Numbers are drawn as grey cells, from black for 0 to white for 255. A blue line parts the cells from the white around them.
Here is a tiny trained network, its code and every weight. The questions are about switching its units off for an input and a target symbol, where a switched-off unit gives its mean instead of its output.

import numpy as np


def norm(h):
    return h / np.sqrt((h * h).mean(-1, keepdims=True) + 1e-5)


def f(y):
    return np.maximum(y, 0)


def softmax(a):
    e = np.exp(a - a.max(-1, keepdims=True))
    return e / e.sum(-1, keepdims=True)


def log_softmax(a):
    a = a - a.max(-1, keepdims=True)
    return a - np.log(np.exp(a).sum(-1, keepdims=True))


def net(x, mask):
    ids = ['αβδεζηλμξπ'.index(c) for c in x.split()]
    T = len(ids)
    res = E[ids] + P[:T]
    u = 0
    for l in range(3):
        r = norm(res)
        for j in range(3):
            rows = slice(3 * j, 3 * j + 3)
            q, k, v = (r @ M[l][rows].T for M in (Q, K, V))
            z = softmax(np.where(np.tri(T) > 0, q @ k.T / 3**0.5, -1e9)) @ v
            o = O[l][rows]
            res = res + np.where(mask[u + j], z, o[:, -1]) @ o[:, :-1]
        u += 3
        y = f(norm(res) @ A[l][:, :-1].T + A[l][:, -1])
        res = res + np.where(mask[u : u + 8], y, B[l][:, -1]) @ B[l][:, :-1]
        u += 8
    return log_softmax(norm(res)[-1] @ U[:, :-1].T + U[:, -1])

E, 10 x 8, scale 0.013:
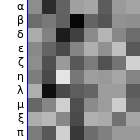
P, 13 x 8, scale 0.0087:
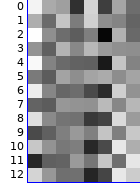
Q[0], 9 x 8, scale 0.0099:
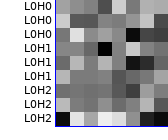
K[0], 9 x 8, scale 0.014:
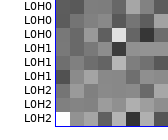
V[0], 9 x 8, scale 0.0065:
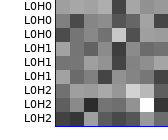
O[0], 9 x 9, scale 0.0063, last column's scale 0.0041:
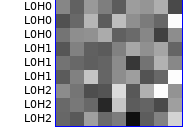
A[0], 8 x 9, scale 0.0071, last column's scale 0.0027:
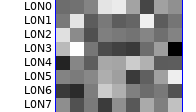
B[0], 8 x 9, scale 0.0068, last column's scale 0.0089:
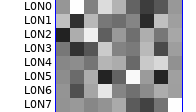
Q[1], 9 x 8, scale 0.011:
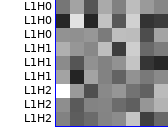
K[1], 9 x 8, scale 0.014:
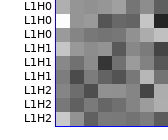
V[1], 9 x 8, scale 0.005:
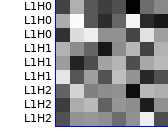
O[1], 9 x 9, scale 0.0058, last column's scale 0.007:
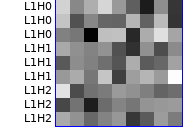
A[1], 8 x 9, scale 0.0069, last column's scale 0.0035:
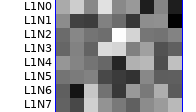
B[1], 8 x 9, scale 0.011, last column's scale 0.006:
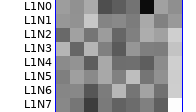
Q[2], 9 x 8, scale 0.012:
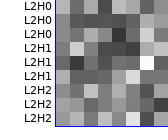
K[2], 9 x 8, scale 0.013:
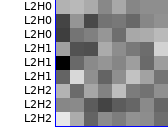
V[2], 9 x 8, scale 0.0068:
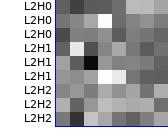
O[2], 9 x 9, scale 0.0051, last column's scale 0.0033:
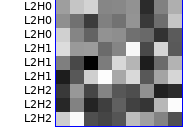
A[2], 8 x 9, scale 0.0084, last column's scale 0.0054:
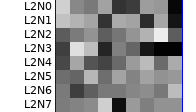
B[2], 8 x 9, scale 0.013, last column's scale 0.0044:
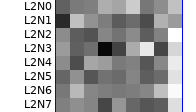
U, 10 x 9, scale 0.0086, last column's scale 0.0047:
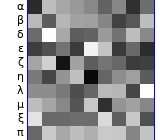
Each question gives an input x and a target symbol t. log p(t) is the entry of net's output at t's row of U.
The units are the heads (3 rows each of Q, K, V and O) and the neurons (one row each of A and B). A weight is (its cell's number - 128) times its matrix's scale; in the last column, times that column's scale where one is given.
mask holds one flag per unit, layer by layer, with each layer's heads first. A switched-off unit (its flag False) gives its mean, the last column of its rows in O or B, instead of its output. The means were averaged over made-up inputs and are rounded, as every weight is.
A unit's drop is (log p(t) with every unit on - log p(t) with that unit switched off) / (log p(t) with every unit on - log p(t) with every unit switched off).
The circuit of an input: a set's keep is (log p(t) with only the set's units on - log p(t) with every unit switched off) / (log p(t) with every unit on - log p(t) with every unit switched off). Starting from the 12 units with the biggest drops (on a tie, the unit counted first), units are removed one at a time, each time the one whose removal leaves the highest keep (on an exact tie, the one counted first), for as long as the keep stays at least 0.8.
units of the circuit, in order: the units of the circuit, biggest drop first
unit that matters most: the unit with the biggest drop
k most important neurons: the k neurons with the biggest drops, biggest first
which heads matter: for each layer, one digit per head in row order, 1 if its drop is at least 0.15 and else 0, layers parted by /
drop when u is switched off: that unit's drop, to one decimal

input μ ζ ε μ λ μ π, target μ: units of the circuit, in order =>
L0H2
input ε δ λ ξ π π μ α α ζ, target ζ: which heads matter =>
001 / 000 / 100
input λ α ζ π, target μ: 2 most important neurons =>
L1N7, L1N3
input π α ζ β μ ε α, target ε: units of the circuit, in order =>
L0H2, L2H1
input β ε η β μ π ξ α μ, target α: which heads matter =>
000 / 100 / 010
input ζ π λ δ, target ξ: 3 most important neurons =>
L1N2, L2N4, L2N2
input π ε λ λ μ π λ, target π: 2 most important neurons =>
L2N0, L1N1
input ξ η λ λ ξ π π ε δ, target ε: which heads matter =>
001 / 000 / 000
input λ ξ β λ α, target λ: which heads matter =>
000 / 100 / 000
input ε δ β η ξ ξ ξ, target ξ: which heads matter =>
001 / 100 / 000
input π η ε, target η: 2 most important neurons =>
L0N2, L2N4
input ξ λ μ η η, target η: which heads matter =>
001 / 100 / 011
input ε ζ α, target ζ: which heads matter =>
001 / 000 / 000
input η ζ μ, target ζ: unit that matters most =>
L0H2
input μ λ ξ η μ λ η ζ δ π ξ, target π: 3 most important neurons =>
L0N3, L2N0, L1N6
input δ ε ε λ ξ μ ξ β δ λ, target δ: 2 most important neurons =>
L2N6, L0N2
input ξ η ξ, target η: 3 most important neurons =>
L0N2, L2N4, L0N3
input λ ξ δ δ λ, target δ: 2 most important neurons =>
L2N1, L0N2
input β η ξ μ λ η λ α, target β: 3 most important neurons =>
L0N0, L1N3, L2N7
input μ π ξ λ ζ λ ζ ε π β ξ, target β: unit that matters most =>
L0N3
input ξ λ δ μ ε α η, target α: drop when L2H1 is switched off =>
0.3
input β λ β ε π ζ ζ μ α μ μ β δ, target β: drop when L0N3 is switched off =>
0.4
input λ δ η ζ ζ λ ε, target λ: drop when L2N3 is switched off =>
0.7
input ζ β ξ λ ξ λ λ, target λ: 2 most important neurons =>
L2N3, L0N2
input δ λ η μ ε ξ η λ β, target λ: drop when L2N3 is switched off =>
0.5
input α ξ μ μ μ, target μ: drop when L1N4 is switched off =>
0.0
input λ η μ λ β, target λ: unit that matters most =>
L1H0
